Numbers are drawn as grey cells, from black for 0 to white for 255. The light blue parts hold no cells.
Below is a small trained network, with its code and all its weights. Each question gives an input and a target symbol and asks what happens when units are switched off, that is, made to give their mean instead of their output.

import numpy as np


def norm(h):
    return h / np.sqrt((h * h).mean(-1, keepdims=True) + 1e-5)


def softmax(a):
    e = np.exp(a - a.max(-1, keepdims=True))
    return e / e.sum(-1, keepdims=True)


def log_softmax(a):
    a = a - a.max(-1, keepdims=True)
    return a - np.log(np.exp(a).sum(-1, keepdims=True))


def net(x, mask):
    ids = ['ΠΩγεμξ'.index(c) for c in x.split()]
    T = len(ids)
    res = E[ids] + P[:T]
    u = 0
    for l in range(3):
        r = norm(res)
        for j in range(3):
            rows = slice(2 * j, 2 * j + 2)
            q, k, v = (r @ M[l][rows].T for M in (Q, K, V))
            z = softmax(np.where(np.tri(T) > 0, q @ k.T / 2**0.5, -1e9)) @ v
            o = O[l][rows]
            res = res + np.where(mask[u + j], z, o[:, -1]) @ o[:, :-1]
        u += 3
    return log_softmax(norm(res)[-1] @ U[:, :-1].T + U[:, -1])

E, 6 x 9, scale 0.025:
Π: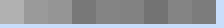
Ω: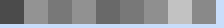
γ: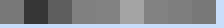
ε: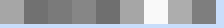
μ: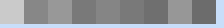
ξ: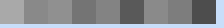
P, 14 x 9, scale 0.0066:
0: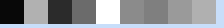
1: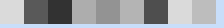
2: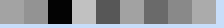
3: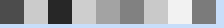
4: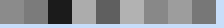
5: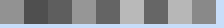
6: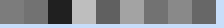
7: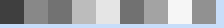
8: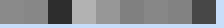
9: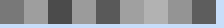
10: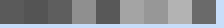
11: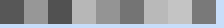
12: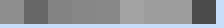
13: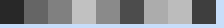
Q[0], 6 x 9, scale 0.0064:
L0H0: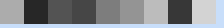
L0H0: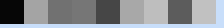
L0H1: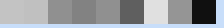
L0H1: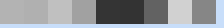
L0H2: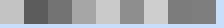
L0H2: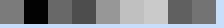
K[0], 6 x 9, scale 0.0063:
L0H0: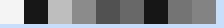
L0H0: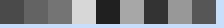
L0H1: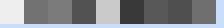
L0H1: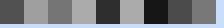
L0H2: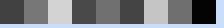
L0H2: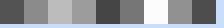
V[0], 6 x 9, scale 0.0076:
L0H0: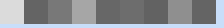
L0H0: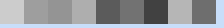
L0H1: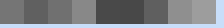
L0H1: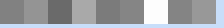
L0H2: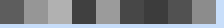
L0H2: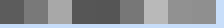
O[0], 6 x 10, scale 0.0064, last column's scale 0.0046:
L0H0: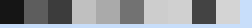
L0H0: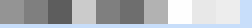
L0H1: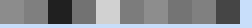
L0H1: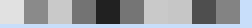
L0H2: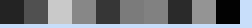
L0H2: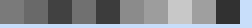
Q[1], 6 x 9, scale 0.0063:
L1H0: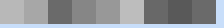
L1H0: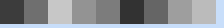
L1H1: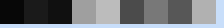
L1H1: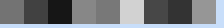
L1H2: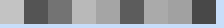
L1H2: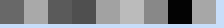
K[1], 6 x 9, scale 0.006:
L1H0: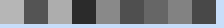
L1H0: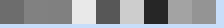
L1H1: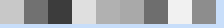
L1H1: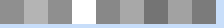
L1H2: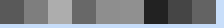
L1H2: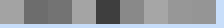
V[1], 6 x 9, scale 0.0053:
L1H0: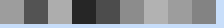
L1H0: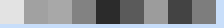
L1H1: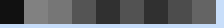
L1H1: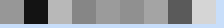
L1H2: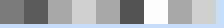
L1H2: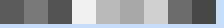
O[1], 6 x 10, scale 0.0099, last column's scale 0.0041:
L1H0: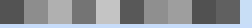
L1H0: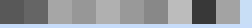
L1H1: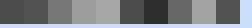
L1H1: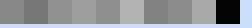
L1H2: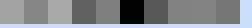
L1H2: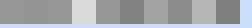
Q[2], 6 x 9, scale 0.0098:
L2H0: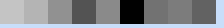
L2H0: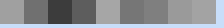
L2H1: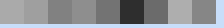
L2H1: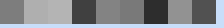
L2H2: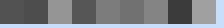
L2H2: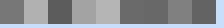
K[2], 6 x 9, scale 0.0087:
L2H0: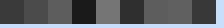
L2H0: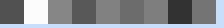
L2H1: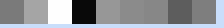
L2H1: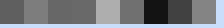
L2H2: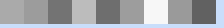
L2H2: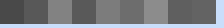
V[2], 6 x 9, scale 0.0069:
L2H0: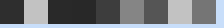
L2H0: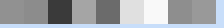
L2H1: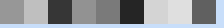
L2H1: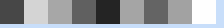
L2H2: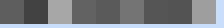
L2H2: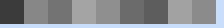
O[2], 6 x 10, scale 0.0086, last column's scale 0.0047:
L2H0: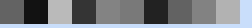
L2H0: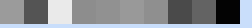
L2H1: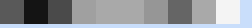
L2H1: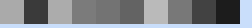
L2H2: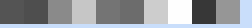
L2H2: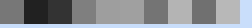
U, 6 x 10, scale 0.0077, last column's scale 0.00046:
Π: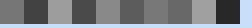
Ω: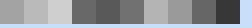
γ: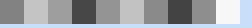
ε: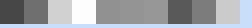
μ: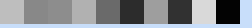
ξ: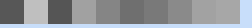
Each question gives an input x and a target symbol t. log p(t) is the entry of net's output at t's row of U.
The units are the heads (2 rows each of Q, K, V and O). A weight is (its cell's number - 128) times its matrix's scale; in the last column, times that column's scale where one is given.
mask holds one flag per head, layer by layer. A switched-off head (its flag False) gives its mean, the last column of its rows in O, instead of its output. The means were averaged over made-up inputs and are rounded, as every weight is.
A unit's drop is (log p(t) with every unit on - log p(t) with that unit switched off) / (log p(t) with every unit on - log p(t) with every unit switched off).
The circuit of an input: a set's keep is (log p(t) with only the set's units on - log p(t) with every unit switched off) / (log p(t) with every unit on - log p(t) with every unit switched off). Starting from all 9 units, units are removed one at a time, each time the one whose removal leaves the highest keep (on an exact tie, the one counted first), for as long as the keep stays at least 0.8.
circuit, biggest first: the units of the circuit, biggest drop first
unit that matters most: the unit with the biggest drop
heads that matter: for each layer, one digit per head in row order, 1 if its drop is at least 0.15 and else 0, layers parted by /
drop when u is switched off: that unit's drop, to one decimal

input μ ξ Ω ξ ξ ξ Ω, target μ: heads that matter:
100 / 001 / 001
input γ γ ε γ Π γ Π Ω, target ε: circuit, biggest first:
L1H2, L2H0, L0H0
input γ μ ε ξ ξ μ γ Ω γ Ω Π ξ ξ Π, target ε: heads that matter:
100 / 001 / 100
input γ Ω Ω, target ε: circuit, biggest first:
L1H2, L0H0, L2H0
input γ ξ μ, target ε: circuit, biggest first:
L0H0, L1H2, L2H0
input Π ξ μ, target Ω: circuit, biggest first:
L2H1, L0H2, L0H0
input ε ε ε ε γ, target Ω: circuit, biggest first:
L0H1
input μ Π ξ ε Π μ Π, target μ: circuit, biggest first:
L0H0, L1H2, L2H2
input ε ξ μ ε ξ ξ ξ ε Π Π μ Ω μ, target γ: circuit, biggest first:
L2H2, L0H0, L1H2
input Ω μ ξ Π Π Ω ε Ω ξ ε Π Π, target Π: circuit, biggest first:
L0H0, L2H0
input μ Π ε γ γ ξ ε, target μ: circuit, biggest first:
L1H2, L2H2
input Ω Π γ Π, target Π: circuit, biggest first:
L2H0, L0H0
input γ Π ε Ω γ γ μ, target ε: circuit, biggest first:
L1H2, L0H0, L2H0
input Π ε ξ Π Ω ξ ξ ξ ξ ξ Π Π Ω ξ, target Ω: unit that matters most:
L0H2
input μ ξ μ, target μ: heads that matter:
100 / 101 / 001
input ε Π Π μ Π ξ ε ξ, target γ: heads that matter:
100 / 000 / 001
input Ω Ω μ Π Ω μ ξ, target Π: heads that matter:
100 / 000 / 100
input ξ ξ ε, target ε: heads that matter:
101 / 000 / 100
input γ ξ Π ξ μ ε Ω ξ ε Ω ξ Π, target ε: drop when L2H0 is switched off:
0.3
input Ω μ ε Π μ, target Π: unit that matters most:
L2H0
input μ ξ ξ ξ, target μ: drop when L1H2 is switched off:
0.2
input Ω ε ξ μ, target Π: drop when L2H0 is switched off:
0.4
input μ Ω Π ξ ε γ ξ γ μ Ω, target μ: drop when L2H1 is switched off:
0.2
